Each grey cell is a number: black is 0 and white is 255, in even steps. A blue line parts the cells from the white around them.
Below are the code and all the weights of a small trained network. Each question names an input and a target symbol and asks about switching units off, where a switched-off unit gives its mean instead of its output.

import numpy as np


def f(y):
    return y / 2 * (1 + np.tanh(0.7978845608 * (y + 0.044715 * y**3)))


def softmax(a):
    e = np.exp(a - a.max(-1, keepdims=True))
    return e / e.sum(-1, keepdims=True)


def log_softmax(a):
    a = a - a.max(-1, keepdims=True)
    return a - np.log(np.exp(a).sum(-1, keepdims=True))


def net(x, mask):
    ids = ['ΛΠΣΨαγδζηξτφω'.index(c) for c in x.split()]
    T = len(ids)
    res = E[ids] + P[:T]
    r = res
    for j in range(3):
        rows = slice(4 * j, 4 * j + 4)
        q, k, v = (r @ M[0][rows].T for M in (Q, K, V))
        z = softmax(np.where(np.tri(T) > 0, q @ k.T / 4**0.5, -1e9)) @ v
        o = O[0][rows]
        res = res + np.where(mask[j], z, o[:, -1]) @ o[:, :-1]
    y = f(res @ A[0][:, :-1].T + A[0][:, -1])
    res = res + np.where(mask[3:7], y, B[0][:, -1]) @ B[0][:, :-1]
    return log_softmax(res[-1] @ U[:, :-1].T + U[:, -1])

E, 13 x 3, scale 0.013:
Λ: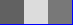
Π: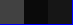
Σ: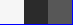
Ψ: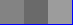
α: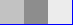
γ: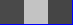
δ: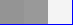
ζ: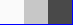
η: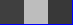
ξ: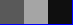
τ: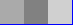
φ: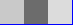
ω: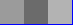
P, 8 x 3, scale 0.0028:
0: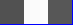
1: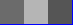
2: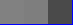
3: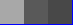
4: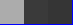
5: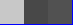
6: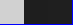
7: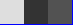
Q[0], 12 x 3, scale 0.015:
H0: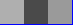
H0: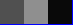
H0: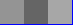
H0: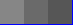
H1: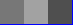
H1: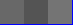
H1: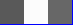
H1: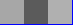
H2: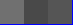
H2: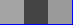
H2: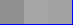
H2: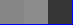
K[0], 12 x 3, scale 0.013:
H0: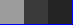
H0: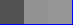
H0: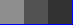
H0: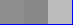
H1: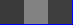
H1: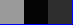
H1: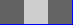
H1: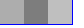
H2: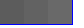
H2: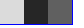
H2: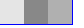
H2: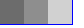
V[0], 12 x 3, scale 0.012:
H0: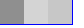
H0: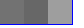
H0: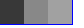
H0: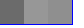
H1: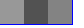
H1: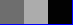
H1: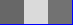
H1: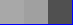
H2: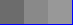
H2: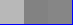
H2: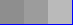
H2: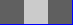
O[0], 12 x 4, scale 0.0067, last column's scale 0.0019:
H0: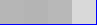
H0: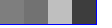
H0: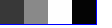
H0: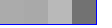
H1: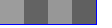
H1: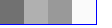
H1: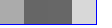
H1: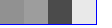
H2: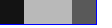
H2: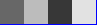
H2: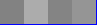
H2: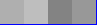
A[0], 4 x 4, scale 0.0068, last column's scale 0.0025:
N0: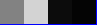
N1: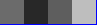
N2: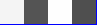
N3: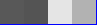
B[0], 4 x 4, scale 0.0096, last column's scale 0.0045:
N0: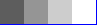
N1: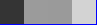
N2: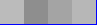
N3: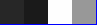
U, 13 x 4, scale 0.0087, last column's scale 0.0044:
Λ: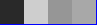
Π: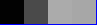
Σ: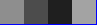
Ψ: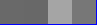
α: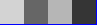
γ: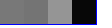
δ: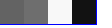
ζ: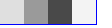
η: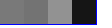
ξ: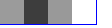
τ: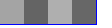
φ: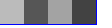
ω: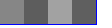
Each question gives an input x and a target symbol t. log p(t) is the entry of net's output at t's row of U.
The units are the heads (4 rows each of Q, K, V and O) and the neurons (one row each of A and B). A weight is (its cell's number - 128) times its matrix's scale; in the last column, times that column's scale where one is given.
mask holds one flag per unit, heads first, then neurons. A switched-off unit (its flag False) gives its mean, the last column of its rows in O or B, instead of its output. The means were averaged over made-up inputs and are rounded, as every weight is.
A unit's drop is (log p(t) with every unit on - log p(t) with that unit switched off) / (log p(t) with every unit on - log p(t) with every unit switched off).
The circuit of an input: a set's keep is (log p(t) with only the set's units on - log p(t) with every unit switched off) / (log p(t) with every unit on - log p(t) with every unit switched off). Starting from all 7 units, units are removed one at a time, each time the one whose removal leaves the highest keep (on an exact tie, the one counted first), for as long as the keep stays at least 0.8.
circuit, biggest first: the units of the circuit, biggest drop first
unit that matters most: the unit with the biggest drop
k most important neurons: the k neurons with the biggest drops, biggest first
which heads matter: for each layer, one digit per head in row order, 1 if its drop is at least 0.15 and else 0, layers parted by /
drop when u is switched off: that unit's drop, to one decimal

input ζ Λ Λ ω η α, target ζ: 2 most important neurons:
[N3 N0]
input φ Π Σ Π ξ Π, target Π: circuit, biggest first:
[N1 H2]
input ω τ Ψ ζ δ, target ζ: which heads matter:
100
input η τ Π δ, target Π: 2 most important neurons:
[N3 N1]
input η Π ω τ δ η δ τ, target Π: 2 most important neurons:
[N1 N3]
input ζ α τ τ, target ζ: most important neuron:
[N3]
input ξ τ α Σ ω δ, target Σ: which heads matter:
100
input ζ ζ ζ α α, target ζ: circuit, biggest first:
[H0 H2]
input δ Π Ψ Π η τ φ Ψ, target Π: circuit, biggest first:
[H0 N1 H2]
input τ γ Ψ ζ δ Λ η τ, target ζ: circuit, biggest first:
[H0 N3 H2]
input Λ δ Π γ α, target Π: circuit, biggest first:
[H0 N1 H1]
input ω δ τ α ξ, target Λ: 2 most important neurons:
[N0 N2]
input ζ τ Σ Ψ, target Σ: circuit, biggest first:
[H0 H2]
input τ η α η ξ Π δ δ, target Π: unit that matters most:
H0
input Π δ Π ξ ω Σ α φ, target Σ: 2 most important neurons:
[N0 N3]
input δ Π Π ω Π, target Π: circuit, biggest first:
[H2 N1]
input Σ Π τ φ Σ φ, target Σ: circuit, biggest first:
[H0 H2]
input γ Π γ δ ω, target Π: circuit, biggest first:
[H0 N1 H1]
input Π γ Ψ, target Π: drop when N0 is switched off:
-0.1
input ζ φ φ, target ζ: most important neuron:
[N3]
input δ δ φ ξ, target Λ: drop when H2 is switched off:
0.3
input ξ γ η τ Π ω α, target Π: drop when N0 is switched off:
-0.1
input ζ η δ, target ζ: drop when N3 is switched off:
0.1
